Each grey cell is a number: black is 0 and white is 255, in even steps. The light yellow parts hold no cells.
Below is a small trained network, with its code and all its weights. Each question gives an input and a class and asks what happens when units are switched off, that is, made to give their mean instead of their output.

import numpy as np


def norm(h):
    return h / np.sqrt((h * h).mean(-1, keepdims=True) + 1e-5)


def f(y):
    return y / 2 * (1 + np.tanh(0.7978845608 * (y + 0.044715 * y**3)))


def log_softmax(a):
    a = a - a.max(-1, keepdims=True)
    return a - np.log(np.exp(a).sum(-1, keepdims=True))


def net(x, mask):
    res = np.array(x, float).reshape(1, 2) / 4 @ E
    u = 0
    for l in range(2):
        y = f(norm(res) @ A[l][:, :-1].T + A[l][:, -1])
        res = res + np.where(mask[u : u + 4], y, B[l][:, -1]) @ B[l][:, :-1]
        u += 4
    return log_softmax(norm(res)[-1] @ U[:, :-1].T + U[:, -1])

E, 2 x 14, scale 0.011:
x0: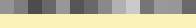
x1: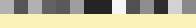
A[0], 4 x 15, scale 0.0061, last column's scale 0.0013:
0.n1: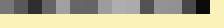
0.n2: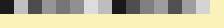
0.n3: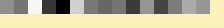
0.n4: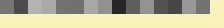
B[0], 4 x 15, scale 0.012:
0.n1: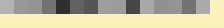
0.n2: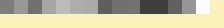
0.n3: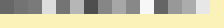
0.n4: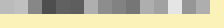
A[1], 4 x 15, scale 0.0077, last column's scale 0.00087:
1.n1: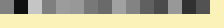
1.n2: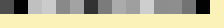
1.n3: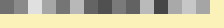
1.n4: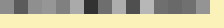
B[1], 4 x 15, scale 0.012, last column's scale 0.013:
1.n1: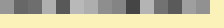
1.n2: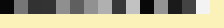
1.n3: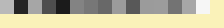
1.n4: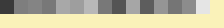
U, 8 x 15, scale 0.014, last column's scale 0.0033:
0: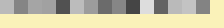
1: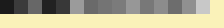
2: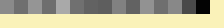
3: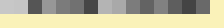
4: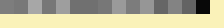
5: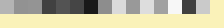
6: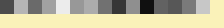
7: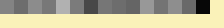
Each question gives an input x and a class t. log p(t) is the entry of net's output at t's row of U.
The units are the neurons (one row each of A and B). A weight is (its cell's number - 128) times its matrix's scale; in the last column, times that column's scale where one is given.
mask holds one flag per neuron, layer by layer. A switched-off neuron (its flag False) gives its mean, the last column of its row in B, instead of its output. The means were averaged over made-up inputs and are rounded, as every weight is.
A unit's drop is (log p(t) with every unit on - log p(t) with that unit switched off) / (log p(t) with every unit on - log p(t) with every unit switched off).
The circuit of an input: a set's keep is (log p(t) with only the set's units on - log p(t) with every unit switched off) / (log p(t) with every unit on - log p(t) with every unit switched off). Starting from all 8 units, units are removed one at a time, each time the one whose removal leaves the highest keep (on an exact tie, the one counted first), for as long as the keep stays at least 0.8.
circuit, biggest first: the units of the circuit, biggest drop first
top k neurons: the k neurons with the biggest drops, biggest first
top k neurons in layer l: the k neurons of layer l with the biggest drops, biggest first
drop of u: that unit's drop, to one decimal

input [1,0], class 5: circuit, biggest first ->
(0.n1, 0.n2)
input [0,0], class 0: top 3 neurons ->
(0.n3, 1.n2, 0.n1)
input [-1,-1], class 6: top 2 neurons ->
(0.n3, 0.n2)
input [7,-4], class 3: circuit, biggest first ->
(1.n4, 1.n2, 1.n3)
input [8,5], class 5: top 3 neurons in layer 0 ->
(0.n3, 0.n1, 0.n2)
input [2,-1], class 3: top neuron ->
(0.n3)
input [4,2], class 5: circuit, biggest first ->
(0.n3, 1.n2, 0.n2)
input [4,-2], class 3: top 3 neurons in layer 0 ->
(0.n3, 0.n1, 0.n4)
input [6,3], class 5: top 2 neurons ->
(0.n3, 1.n2)
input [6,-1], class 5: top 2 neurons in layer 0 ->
(0.n3, 0.n2)
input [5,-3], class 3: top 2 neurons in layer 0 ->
(0.n1, 0.n3)
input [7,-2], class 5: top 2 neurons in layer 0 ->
(0.n3, 0.n2)
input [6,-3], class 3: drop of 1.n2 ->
0.1
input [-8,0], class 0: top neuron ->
(0.n4)
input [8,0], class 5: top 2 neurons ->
(0.n3, 1.n2)
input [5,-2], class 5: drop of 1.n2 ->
0.3
